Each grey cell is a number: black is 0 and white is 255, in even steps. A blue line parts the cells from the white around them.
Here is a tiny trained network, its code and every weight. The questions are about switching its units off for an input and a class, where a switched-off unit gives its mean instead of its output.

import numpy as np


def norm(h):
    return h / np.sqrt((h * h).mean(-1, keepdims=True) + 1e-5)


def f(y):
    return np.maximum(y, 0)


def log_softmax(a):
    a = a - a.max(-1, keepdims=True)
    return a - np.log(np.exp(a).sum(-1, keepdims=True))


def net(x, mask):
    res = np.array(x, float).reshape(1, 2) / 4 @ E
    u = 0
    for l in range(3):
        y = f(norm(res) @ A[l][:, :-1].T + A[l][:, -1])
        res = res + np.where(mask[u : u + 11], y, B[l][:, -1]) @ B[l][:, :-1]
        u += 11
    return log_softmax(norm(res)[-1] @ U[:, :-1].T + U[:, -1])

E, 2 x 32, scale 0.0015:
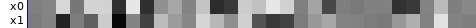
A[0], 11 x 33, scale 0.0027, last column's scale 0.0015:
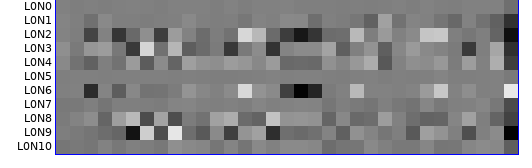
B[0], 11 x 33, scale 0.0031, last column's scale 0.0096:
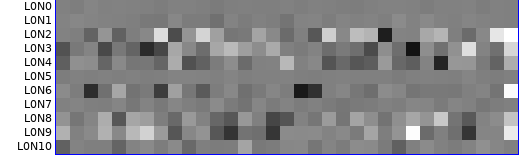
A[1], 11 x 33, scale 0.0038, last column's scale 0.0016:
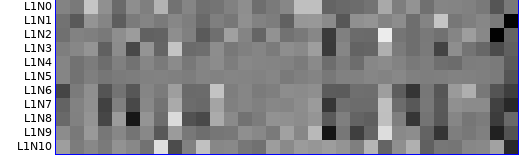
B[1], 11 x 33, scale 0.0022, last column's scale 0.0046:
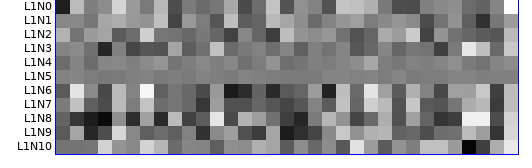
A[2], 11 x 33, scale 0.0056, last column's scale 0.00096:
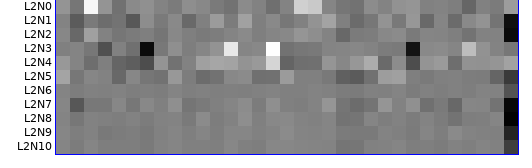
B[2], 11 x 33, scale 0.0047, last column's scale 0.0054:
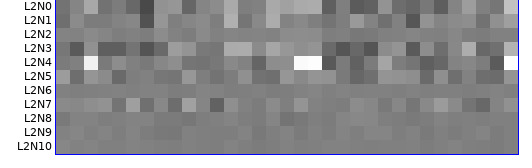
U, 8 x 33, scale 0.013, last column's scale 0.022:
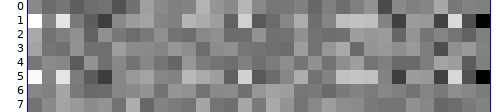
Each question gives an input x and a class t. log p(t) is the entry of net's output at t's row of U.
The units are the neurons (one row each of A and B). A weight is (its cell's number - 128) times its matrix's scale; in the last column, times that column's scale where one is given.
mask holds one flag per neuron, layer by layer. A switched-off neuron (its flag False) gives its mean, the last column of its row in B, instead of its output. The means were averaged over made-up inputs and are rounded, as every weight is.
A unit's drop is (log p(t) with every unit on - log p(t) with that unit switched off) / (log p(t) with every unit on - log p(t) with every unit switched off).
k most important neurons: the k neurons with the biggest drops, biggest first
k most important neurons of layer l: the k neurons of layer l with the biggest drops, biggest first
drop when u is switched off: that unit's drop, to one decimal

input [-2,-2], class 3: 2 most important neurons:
(L0N9 L2N4)
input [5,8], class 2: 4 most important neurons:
(L0N2 L1N2 L0N4 L0N9)
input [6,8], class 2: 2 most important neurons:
(L0N2 L0N4)
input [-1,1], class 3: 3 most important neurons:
(L0N3 L0N6 L0N2)
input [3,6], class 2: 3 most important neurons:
(L0N2 L1N2 L0N8)
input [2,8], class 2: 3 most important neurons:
(L0N2 L1N2 L0N4)
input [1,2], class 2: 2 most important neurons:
(L0N2 L0N8)
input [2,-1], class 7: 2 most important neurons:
(L0N6 L0N3)
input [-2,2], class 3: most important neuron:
(L0N3)
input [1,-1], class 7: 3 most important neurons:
(L0N6 L0N3 L0N4)
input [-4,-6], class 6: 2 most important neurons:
(L0N9 L0N6)
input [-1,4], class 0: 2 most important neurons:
(L0N9 L0N6)
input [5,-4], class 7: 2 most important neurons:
(L0N6 L0N3)
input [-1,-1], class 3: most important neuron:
(L0N9)
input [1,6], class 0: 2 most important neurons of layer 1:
(L1N6 L1N7)
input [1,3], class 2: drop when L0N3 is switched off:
0.6
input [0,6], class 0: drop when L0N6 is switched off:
0.1
